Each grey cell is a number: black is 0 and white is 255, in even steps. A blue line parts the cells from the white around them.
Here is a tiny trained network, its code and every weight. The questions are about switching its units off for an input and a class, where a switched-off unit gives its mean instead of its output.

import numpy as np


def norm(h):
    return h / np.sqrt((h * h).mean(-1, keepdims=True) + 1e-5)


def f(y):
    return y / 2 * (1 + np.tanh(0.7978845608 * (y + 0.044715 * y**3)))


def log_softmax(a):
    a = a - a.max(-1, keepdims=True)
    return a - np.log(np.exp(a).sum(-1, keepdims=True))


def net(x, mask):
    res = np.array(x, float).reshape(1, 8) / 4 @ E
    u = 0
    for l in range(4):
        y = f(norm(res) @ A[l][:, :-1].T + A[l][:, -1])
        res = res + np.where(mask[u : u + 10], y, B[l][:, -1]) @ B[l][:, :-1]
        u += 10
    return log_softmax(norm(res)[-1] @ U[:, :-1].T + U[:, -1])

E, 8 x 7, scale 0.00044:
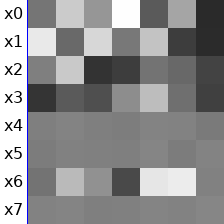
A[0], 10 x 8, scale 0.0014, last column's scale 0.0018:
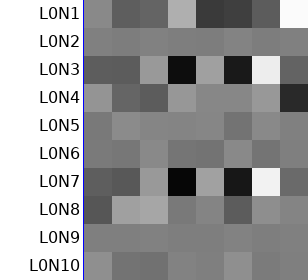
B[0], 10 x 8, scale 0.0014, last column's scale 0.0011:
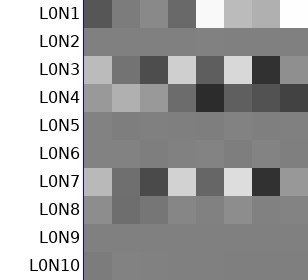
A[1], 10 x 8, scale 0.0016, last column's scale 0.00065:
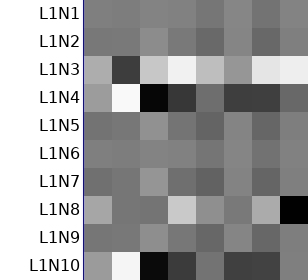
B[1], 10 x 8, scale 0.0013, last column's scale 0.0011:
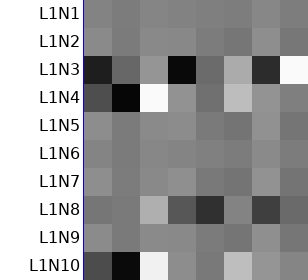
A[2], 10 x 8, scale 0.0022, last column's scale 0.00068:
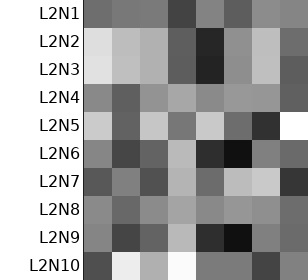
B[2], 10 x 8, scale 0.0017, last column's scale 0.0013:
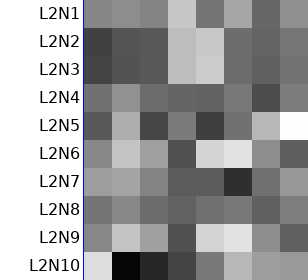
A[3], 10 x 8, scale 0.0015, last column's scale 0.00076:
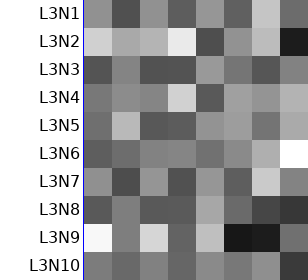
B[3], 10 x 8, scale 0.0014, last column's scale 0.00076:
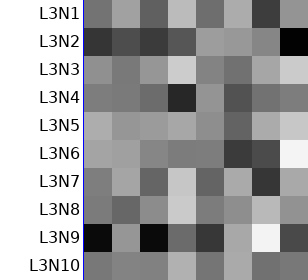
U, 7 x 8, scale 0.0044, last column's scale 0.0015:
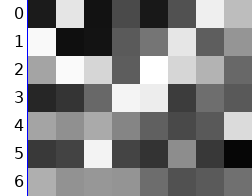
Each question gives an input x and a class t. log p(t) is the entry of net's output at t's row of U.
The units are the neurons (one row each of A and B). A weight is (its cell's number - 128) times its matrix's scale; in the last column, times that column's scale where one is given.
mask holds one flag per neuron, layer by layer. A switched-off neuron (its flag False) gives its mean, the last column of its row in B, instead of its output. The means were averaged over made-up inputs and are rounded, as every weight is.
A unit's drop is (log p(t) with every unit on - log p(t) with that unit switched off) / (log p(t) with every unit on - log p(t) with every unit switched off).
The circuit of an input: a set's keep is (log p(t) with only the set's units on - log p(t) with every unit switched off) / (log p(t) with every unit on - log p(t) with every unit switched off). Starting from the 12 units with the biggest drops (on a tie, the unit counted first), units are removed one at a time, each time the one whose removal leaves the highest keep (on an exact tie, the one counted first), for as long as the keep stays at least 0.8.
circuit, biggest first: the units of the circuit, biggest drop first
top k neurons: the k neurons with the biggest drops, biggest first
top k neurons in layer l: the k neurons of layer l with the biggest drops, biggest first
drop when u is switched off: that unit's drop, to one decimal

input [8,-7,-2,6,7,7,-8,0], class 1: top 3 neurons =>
L2N10; L2N5; L3N9
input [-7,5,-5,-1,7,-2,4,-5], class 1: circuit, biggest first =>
L0N7; L0N3; L3N9
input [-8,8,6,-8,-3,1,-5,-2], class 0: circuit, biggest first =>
L3N9; L2N10
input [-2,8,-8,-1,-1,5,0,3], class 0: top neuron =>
L3N9
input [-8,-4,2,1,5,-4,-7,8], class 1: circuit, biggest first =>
L0N7; L0N3; L2N5
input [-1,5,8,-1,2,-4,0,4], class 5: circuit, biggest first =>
L1N4; L1N10
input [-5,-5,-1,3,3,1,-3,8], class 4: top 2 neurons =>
L2N7; L2N10
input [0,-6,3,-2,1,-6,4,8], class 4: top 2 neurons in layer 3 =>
L3N9; L3N6
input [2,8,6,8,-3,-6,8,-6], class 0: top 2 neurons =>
L3N9; L2N5
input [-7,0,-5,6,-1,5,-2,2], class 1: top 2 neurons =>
L0N7; L0N3
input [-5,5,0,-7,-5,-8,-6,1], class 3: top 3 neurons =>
L2N3; L2N2; L2N10
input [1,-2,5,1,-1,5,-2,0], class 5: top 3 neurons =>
L1N4; L1N10; L2N5
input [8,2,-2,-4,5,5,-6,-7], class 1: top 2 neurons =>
L2N10; L0N1
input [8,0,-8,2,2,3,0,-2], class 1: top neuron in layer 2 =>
L2N10
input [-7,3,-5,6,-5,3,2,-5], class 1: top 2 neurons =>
L0N7; L0N3
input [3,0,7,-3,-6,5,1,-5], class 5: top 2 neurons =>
L1N4; L1N10
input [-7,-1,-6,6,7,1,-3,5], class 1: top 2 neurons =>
L0N7; L0N3
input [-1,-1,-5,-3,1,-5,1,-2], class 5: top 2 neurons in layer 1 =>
L1N3; L1N8
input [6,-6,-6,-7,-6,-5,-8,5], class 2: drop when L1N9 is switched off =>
0.0
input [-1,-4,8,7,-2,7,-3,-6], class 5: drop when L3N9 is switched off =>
0.1
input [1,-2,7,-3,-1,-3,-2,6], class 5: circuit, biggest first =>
L1N4
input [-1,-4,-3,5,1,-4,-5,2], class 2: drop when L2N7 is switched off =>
-0.1
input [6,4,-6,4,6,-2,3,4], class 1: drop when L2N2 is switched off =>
0.2
